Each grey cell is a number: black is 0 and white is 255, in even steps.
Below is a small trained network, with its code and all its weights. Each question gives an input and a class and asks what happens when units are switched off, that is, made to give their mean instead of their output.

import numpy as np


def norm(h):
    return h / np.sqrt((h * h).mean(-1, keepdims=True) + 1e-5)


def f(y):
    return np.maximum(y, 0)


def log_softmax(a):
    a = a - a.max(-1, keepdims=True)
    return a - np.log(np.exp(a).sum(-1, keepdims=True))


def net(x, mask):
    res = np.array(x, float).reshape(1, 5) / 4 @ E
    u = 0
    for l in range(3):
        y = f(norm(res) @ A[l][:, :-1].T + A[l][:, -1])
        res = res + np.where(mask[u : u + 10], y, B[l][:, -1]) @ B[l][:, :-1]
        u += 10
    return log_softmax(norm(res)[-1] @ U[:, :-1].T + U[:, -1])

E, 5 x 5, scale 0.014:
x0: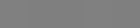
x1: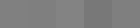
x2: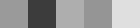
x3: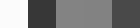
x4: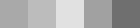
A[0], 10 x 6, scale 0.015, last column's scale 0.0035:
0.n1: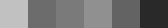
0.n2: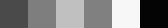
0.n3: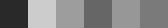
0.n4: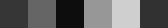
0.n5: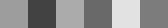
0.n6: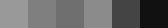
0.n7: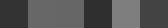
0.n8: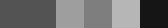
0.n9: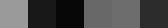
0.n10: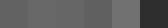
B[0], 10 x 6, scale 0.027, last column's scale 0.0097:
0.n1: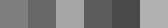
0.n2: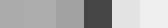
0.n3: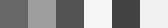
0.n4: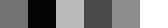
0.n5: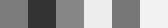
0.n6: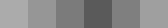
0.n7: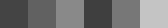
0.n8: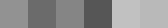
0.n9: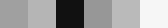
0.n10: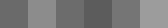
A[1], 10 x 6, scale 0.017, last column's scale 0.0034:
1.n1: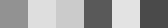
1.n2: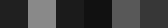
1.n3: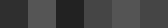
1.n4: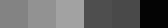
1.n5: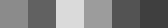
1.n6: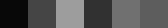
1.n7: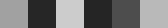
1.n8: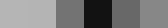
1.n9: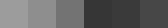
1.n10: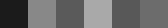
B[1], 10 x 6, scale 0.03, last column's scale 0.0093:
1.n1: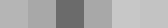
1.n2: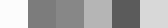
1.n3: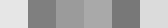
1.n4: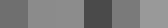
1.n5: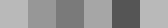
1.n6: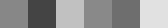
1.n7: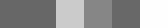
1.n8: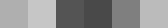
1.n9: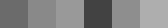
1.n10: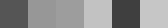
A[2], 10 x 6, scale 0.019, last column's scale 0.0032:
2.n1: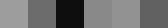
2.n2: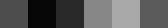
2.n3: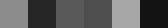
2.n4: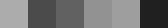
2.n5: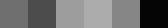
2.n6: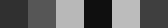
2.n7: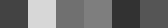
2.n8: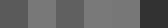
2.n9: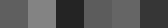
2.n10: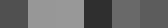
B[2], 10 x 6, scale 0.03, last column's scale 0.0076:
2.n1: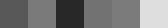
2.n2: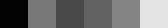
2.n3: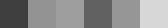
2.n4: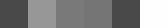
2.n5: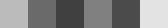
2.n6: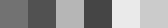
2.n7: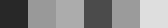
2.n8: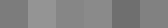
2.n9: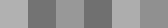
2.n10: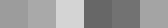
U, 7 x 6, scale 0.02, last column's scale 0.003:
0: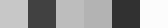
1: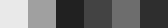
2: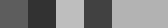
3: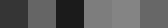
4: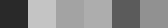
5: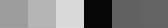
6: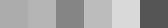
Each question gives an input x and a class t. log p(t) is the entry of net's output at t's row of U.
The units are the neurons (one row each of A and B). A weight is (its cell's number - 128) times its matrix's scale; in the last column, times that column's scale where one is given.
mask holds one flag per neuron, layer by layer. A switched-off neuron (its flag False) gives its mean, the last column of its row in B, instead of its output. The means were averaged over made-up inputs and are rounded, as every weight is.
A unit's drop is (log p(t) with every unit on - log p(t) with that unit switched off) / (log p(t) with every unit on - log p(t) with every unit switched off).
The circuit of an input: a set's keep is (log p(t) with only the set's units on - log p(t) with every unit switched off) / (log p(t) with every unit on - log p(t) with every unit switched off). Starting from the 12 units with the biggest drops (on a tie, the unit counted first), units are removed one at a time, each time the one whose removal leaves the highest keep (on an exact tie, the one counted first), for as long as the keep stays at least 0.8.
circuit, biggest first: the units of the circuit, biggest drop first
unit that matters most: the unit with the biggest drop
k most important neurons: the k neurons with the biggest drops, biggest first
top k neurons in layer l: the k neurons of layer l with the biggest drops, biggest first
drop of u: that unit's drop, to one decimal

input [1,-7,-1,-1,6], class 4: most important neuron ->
(0.n2)
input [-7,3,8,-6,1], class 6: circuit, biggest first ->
(0.n2, 1.n1)
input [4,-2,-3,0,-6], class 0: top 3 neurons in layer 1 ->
(1.n2, 1.n3, 1.n6)
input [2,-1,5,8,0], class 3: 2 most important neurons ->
(0.n9, 0.n4)
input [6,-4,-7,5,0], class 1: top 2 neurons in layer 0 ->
(0.n4, 0.n9)
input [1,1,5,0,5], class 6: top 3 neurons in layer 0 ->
(0.n2, 0.n4, 0.n3)
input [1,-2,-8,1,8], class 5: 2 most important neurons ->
(0.n5, 0.n6)
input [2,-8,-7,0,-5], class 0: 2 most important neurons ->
(0.n2, 0.n7)
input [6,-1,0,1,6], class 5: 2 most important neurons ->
(0.n5, 0.n9)
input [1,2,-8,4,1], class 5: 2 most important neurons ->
(0.n9, 1.n9)
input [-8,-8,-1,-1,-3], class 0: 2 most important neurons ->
(1.n2, 1.n3)
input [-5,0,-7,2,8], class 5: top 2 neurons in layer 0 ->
(0.n5, 0.n2)
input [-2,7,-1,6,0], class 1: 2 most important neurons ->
(0.n9, 0.n4)
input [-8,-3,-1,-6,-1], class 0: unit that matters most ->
0.n3
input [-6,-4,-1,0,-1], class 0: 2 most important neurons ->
(0.n4, 0.n2)
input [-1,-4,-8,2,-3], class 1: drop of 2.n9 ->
0.0
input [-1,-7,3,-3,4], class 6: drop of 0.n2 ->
0.5
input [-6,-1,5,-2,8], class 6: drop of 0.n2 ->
0.3
